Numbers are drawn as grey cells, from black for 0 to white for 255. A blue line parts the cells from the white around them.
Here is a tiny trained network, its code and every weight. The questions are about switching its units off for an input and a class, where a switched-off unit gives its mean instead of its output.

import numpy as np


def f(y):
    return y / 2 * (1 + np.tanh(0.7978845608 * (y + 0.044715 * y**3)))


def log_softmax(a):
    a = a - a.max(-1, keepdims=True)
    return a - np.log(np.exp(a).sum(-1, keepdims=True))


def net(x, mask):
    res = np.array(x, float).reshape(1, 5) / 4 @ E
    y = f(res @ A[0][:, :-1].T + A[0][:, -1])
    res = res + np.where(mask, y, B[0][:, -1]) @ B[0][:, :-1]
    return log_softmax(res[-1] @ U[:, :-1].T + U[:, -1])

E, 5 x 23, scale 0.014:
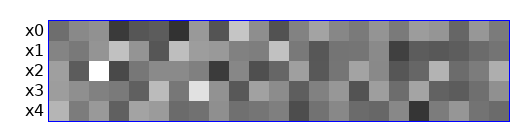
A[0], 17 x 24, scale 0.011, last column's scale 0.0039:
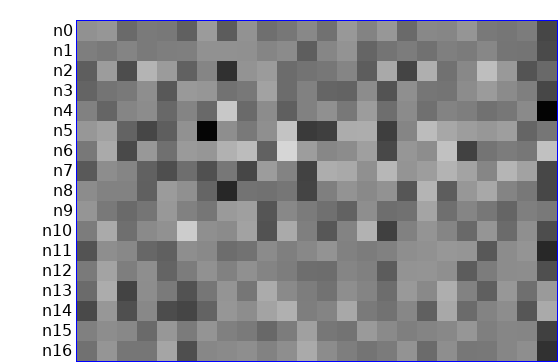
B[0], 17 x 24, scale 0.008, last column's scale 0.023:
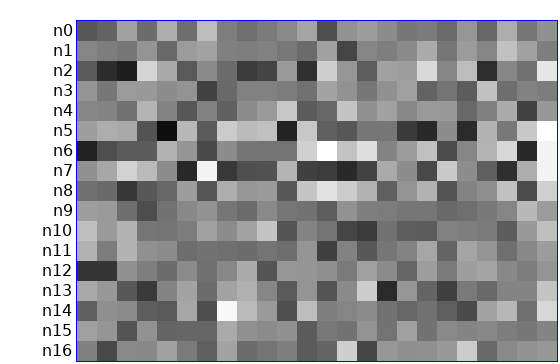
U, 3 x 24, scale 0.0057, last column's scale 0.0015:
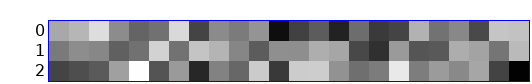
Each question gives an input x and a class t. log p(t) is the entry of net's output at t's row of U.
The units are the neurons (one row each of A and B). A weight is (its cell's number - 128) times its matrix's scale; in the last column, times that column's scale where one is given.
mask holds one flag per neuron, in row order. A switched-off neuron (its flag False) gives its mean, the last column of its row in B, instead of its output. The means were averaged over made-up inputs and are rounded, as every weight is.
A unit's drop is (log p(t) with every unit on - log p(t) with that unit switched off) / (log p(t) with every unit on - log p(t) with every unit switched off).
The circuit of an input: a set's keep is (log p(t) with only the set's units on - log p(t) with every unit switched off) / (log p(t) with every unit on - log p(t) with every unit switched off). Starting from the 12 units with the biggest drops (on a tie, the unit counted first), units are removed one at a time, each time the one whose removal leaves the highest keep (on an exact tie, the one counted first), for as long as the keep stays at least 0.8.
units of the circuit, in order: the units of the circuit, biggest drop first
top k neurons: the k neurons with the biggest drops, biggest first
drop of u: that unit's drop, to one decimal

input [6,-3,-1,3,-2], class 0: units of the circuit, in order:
n7
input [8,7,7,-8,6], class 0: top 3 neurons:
n6, n2, n14
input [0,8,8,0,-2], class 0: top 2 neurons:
n6, n2
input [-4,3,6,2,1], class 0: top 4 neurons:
n6, n8, n14, n2
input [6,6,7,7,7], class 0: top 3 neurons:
n6, n8, n14
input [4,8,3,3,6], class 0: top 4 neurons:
n6, n8, n14, n2
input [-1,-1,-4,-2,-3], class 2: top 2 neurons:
n5, n2
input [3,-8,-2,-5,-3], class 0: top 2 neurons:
n7, n6
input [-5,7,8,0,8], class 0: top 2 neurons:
n6, n8
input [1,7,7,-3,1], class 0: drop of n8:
0.3
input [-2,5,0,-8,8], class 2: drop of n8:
0.0
